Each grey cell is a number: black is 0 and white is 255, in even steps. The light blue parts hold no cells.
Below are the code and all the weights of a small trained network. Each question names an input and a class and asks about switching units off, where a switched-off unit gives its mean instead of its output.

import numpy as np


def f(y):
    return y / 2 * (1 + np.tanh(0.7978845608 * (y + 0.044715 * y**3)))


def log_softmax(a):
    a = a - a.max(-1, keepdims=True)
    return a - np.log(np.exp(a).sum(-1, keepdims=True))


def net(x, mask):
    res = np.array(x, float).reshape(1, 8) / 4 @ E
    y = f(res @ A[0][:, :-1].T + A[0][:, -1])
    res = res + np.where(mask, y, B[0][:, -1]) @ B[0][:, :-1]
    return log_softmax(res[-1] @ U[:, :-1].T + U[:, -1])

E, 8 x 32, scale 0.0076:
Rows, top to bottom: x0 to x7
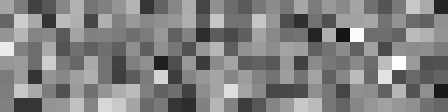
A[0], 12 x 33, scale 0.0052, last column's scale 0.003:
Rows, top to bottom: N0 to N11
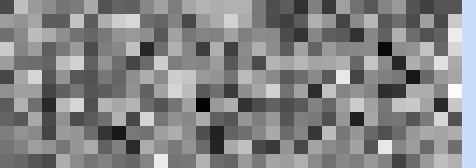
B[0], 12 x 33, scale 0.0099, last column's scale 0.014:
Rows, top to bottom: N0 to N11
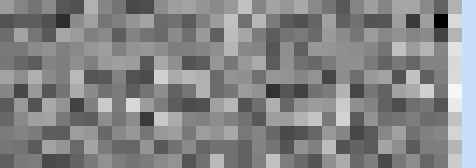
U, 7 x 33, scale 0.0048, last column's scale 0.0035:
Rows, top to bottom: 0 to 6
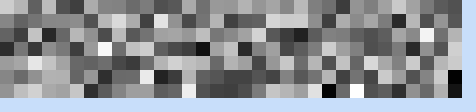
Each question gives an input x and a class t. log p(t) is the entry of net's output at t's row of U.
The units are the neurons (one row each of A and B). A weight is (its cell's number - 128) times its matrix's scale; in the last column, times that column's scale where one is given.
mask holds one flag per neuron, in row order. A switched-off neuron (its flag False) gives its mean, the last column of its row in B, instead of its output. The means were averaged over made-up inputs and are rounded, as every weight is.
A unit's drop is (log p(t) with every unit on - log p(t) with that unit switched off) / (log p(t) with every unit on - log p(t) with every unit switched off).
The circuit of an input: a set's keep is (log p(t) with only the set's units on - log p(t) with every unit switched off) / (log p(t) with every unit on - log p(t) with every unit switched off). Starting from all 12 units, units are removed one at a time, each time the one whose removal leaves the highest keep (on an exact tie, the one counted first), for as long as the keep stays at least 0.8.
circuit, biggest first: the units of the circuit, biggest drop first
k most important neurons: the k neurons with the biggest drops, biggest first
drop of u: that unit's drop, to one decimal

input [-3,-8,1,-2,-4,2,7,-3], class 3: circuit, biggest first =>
(N6)
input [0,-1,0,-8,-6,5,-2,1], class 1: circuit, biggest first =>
(N1 N6)
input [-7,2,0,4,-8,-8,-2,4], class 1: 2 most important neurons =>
(N8 N9)
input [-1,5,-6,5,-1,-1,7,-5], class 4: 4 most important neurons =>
(N5 N6 N0 N9)
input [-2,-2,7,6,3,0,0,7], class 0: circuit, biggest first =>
(N7 N11 N6)
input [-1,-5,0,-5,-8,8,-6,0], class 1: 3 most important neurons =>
(N1 N7 N3)
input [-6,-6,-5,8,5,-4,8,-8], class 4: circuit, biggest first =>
(N5 N6)
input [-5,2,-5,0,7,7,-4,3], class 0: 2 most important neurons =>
(N0 N10)
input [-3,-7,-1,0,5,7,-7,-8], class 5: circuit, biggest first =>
(N10 N7)
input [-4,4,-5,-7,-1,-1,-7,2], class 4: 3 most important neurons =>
(N5 N7 N1)
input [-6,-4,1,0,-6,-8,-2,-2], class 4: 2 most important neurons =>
(N8 N1)
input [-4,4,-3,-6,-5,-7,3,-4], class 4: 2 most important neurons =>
(N5 N8)
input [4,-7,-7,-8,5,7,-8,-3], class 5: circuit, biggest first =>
(N7 N10)
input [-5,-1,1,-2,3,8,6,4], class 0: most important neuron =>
(N0)
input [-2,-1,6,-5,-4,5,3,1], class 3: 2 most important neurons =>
(N5 N6)
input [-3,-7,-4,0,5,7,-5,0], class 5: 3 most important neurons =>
(N7 N10 N1)
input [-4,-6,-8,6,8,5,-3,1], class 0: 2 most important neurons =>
(N0 N5)
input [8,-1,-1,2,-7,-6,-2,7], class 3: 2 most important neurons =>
(N7 N5)
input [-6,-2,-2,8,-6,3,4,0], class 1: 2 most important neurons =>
(N6 N9)
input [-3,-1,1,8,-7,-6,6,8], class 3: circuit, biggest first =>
(N5)
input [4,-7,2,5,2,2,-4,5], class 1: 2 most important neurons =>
(N1 N7)
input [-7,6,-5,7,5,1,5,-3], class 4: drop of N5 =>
0.1
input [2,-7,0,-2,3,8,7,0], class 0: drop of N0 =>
0.5
